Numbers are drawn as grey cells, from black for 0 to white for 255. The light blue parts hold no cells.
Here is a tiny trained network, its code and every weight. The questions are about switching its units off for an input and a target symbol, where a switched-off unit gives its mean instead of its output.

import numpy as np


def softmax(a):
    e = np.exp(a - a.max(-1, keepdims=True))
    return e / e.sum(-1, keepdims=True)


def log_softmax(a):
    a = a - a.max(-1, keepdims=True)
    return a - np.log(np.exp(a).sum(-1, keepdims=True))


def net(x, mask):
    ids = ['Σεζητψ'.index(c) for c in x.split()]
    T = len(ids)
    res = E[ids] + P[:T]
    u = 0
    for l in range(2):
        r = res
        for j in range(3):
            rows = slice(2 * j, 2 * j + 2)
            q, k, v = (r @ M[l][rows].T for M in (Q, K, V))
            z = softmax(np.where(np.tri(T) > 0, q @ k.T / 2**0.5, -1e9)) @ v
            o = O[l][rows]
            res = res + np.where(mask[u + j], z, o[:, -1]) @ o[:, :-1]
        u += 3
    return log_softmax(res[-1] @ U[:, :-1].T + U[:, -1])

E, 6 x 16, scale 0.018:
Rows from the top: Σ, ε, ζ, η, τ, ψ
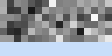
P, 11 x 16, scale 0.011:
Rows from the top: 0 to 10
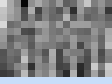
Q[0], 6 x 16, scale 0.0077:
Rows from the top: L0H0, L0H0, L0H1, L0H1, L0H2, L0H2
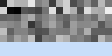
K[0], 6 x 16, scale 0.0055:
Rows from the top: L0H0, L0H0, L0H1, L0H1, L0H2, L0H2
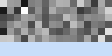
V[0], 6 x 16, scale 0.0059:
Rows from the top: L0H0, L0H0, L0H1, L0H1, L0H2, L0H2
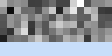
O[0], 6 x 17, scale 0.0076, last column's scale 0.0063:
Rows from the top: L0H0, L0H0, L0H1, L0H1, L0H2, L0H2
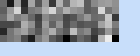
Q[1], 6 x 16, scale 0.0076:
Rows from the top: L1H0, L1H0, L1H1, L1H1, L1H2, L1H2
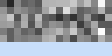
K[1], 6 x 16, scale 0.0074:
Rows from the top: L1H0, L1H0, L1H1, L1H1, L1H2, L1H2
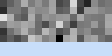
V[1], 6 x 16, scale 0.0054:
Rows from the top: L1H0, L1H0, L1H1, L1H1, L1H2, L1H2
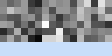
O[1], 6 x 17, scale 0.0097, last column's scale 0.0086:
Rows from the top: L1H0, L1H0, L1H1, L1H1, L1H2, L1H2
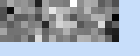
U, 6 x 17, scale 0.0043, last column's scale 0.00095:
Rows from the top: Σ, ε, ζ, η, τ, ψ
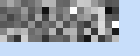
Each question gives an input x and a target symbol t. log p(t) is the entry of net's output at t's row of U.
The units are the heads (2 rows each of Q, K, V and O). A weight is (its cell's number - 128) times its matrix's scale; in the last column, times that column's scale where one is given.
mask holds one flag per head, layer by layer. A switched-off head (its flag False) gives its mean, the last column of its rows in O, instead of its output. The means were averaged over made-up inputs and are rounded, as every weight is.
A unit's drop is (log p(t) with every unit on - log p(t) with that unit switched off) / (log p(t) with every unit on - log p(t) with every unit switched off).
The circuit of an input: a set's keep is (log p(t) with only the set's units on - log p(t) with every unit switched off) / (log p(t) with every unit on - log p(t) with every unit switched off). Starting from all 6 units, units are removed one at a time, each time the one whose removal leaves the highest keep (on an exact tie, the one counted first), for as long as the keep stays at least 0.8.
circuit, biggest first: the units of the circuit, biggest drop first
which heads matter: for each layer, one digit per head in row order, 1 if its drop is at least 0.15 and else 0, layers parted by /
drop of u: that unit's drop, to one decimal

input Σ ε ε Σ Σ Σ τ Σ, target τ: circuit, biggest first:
[L0H0]
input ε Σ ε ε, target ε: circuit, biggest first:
[L1H1 L1H0]
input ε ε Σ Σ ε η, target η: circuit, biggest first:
[L0H0 L1H1]
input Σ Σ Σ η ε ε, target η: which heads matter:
100 / 001
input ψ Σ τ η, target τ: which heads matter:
100 / 001
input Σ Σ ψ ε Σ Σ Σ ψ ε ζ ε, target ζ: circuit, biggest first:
[L1H2 L1H0]
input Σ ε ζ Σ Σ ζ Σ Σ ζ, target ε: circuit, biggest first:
[L1H2 L0H0]
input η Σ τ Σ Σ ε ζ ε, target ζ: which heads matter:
100 / 101
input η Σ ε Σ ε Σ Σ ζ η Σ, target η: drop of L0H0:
0.4
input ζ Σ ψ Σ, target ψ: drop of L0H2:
0.1
